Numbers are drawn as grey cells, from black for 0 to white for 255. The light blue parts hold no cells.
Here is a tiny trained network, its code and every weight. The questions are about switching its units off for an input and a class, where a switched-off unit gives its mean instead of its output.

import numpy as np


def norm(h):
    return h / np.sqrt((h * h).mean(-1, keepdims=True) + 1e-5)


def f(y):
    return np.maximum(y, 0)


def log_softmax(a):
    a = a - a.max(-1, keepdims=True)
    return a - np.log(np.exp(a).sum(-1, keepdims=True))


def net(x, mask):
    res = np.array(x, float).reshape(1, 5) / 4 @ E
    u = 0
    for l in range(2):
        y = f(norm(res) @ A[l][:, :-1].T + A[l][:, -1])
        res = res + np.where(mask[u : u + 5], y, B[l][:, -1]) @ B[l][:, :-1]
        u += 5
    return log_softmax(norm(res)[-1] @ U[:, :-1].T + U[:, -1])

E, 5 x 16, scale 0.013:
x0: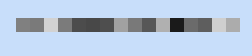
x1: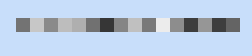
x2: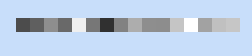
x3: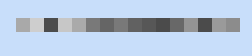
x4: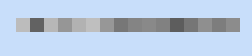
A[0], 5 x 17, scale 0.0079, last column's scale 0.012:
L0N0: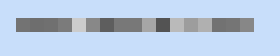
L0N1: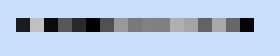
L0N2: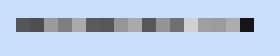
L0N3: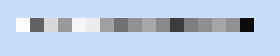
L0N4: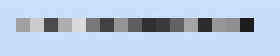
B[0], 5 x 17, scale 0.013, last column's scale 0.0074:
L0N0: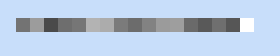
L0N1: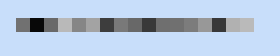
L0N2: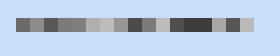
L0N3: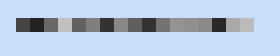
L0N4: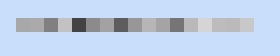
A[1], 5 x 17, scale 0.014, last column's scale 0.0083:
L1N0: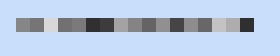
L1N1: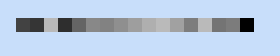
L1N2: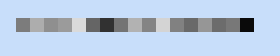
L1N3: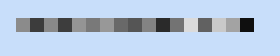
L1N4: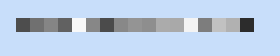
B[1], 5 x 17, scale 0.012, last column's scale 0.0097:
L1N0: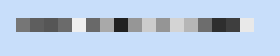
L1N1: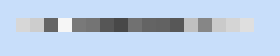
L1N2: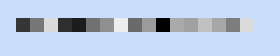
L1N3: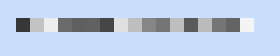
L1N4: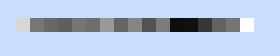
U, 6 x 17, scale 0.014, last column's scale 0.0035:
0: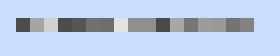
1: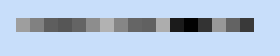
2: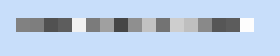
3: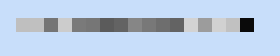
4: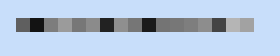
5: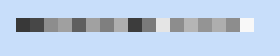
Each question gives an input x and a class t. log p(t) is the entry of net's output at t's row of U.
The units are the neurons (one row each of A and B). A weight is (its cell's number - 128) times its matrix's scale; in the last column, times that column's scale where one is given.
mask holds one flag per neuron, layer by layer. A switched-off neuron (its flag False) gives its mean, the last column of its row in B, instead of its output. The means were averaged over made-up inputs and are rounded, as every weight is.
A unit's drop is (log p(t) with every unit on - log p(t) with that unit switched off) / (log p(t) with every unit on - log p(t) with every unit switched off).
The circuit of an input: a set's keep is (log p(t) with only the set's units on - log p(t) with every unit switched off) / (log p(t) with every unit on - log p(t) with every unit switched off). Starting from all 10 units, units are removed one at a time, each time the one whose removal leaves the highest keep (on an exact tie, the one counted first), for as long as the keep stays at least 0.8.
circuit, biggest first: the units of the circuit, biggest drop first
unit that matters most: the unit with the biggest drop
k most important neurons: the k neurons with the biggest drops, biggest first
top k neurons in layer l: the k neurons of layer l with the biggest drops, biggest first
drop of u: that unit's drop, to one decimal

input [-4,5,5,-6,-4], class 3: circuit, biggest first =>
[L1N1]
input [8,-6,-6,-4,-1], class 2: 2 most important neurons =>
[L1N0; L0N0]
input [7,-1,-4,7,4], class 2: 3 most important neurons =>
[L1N0; L0N0; L1N1]
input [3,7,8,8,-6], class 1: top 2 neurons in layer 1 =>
[L1N4; L1N3]
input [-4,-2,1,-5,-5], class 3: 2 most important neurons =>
[L1N1; L1N0]
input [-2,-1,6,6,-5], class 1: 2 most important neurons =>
[L1N4; L1N1]
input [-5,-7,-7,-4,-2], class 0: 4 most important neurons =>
[L1N4; L0N0; L1N0; L0N2]
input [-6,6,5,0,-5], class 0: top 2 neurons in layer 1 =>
[L1N2; L1N0]
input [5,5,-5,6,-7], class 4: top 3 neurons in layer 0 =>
[L0N1; L0N0; L0N2]
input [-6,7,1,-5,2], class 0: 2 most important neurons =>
[L1N2; L1N0]
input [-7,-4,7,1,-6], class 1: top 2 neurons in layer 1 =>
[L1N4; L1N0]
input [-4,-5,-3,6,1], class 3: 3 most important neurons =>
[L0N4; L1N2; L1N0]
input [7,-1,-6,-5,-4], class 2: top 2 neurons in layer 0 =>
[L0N0; L0N2]
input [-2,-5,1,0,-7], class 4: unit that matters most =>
L0N1
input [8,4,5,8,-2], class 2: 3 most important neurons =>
[L1N0; L1N1; L0N0]
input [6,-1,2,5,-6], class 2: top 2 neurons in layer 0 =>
[L0N0; L0N3]
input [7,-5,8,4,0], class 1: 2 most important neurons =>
[L1N4; L0N2]
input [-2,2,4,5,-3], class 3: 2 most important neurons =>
[L0N4; L1N0]
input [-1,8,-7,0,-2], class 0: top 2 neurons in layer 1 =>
[L1N2; L1N4]
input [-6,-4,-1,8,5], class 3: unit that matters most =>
L0N4
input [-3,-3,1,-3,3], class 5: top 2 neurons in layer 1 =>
[L1N0; L1N4]
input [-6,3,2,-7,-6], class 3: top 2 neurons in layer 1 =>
[L1N1; L1N0]
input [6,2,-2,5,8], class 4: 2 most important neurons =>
[L0N3; L1N1]
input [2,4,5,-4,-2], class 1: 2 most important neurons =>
[L1N4; L1N3]
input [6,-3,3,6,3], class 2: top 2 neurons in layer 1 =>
[L1N0; L1N1]
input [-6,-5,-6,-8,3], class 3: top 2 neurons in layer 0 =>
[L0N0; L0N2]
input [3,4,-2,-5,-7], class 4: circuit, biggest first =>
[L0N1]
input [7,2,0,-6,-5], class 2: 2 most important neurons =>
[L1N0; L0N0]
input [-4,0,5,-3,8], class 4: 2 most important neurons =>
[L0N3; L1N0]
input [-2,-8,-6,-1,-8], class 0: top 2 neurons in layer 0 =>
[L0N3; L0N0]
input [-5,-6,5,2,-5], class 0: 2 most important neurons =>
[L1N3; L1N0]
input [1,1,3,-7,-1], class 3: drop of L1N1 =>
1.3
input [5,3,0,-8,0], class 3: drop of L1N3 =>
0.0
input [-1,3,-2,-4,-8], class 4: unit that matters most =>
L0N1
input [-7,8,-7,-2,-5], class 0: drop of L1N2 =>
0.3
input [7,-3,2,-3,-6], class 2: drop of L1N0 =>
1.2
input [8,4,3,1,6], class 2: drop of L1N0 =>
1.3
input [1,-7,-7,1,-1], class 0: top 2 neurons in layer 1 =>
[L1N4; L1N3]
